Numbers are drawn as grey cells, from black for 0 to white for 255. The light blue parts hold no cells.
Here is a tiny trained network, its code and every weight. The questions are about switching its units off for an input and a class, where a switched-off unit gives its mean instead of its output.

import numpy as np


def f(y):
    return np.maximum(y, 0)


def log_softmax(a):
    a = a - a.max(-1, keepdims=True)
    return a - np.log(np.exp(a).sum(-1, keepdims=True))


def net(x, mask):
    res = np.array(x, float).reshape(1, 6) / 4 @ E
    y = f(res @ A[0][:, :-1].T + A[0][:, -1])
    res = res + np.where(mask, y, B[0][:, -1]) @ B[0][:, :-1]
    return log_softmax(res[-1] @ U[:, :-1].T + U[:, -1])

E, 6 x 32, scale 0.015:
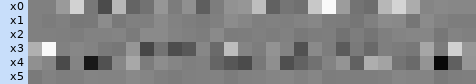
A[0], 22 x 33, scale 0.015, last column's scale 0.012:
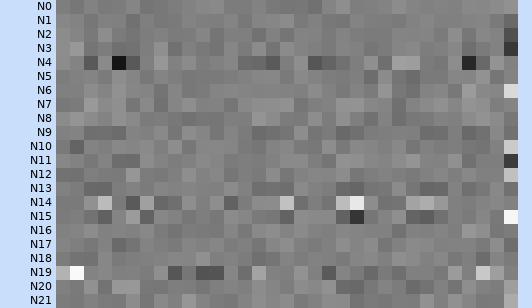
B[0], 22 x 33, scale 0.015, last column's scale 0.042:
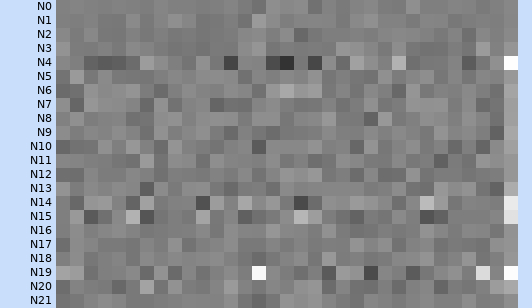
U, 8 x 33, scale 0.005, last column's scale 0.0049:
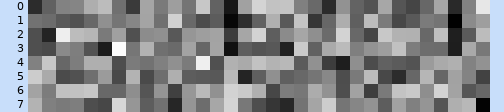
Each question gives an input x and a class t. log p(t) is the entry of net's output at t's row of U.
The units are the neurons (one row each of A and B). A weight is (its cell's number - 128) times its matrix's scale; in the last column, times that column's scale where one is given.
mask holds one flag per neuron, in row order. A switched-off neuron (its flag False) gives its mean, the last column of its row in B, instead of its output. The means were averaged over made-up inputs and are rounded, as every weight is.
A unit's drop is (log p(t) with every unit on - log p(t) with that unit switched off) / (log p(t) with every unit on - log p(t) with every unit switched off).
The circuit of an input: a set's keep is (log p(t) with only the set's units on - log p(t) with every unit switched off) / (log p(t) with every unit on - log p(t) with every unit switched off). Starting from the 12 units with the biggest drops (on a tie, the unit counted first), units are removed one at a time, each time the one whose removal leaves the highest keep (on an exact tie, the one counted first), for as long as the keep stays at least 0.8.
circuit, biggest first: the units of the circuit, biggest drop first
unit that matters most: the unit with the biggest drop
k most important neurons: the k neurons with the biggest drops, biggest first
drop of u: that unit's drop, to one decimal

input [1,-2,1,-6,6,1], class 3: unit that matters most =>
N15
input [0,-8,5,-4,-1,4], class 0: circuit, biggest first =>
[N4; N19]
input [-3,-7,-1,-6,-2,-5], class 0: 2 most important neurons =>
[N4; N19]
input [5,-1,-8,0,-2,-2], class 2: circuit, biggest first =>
[N19; N4]
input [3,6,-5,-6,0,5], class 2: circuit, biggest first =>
[N4; N19]
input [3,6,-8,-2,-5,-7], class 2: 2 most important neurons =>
[N19; N4]
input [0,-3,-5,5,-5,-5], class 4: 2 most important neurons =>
[N14; N4]
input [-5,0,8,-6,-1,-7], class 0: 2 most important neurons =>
[N4; N19]
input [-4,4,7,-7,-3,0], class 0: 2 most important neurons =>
[N4; N19]
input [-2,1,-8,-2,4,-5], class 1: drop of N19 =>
1.0
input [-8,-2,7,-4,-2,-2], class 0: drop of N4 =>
0.3
